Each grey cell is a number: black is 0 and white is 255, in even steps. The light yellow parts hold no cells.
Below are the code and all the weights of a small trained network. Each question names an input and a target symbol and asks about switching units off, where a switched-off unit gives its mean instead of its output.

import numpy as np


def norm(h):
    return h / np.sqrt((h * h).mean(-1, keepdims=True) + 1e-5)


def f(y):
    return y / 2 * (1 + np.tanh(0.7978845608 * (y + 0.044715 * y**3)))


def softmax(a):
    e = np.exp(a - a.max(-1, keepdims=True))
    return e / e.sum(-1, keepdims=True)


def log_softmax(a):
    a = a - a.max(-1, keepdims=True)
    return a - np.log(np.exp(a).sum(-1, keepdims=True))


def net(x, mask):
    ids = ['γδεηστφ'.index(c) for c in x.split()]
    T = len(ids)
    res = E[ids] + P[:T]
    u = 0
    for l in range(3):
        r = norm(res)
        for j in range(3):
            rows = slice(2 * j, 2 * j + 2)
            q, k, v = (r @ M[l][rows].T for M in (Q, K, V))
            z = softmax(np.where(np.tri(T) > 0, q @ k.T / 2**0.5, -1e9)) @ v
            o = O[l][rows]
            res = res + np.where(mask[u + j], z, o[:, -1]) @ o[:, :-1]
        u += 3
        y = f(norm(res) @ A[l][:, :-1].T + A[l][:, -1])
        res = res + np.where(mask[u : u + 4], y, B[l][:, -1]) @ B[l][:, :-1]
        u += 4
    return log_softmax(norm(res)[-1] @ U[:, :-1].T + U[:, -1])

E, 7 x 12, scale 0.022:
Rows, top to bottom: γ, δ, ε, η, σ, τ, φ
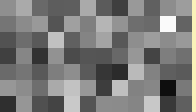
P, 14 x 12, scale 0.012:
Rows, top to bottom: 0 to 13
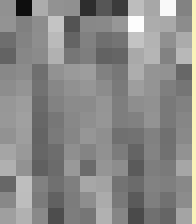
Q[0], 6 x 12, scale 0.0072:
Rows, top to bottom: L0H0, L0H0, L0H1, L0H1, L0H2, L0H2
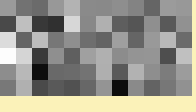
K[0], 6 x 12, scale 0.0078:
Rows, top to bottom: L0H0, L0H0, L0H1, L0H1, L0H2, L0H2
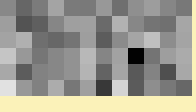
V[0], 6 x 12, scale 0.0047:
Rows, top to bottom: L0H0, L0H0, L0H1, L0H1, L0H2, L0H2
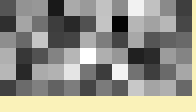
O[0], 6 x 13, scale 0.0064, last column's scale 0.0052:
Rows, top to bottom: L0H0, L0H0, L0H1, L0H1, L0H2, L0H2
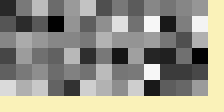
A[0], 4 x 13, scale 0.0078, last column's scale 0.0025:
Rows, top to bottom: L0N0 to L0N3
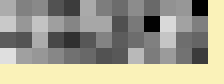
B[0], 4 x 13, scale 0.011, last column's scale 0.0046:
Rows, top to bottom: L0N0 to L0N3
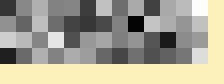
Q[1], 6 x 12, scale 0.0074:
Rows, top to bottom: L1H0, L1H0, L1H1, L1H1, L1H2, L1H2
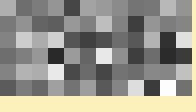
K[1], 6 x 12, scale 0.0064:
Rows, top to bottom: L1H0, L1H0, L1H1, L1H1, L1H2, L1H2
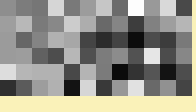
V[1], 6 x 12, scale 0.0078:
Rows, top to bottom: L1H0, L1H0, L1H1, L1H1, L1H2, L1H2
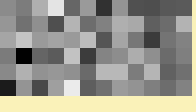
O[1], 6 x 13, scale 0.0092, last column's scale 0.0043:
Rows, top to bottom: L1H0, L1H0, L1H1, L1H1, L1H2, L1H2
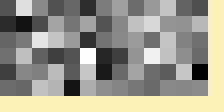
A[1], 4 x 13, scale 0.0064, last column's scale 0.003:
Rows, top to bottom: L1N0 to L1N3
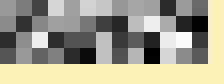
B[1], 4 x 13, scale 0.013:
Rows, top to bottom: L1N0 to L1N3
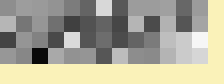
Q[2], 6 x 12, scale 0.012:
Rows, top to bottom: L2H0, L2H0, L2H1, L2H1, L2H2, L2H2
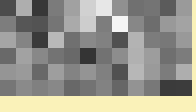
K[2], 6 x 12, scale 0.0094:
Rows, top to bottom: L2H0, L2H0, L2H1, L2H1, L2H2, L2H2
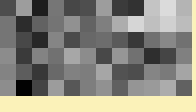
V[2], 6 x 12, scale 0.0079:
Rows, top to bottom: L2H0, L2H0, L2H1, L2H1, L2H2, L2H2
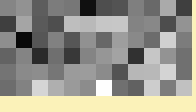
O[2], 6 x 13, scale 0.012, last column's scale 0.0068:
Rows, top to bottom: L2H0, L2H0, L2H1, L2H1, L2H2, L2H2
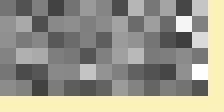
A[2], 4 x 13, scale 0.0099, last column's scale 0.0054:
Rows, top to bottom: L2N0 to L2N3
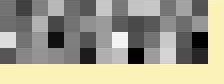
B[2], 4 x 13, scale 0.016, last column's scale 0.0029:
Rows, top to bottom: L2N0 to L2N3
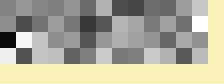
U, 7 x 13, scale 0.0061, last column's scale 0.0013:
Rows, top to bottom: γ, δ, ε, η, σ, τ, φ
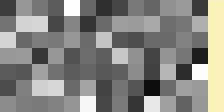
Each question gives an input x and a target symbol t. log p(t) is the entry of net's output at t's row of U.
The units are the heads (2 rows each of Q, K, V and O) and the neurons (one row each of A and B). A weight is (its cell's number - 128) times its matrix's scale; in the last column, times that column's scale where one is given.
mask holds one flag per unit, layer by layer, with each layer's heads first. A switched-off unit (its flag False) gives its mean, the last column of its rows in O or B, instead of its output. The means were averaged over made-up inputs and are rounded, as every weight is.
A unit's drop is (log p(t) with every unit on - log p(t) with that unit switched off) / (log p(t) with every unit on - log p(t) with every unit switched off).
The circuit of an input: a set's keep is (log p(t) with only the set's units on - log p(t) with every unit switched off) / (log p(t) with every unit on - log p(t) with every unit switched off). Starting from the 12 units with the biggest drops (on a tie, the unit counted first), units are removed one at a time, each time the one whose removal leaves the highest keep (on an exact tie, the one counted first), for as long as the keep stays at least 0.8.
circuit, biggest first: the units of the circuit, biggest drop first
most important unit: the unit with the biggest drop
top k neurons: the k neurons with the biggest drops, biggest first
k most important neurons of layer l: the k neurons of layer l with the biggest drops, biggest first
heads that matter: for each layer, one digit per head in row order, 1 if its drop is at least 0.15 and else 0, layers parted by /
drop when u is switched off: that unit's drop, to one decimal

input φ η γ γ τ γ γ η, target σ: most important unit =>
L0H2
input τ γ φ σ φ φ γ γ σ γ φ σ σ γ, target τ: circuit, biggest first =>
(L1H2; L0H2)
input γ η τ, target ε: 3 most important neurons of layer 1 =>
(L1N0; L1N3; L1N2)
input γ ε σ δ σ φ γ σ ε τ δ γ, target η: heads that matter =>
111 / 010 / 101
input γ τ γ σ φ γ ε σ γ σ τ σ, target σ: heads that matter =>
101 / 000 / 000
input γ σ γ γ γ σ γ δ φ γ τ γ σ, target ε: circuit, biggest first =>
(L0H2; L1N2; L2N0)
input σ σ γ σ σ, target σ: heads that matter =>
000 / 000 / 000
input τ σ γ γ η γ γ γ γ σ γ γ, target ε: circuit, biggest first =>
(L0H2; L1H0; L1N2)
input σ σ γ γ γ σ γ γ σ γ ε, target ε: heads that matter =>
101 / 000 / 000
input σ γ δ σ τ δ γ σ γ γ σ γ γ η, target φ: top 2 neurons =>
(L1N1; L1N2)
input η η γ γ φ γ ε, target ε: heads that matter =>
100 / 000 / 000
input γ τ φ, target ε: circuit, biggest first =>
(L0H0; L0H2; L1N2; L2N0)
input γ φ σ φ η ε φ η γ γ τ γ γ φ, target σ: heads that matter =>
101 / 000 / 100
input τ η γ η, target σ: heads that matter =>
111 / 010 / 100
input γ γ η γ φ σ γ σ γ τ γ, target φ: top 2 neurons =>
(L0N0; L1N2)
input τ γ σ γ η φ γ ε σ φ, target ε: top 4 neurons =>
(L1N0; L1N3; L0N1; L1N2)
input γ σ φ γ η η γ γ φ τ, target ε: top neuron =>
(L0N1)
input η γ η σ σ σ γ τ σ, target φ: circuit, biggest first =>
(L1H1; L1N2)
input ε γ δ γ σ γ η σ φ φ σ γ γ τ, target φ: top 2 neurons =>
(L0N0; L0N2)
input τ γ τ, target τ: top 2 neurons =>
(L1N1; L1N2)
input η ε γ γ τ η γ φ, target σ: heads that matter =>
101 / 010 / 100
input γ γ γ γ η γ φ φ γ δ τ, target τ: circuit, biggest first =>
(L1H2)
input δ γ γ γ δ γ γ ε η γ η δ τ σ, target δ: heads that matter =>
001 / 000 / 110
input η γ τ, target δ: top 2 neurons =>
(L1N3; L0N2)
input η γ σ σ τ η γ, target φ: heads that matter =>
001 / 010 / 101
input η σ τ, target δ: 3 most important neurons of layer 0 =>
(L0N2; L0N1; L0N3)
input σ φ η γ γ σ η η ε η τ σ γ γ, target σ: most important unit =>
L0H0
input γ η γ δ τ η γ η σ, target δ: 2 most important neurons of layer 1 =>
(L1N2; L1N1)
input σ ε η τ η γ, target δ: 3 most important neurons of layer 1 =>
(L1N2; L1N1; L1N3)
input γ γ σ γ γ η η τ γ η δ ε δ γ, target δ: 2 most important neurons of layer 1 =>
(L1N2; L1N3)
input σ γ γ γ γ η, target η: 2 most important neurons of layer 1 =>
(L1N2; L1N3)
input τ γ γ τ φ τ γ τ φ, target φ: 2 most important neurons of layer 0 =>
(L0N2; L0N0)
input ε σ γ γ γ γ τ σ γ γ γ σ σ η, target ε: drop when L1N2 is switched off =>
0.2
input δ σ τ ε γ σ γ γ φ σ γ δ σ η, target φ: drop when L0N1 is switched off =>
0.0
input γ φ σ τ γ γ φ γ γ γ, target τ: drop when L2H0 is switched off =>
0.1
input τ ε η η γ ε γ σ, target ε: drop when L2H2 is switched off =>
-0.1
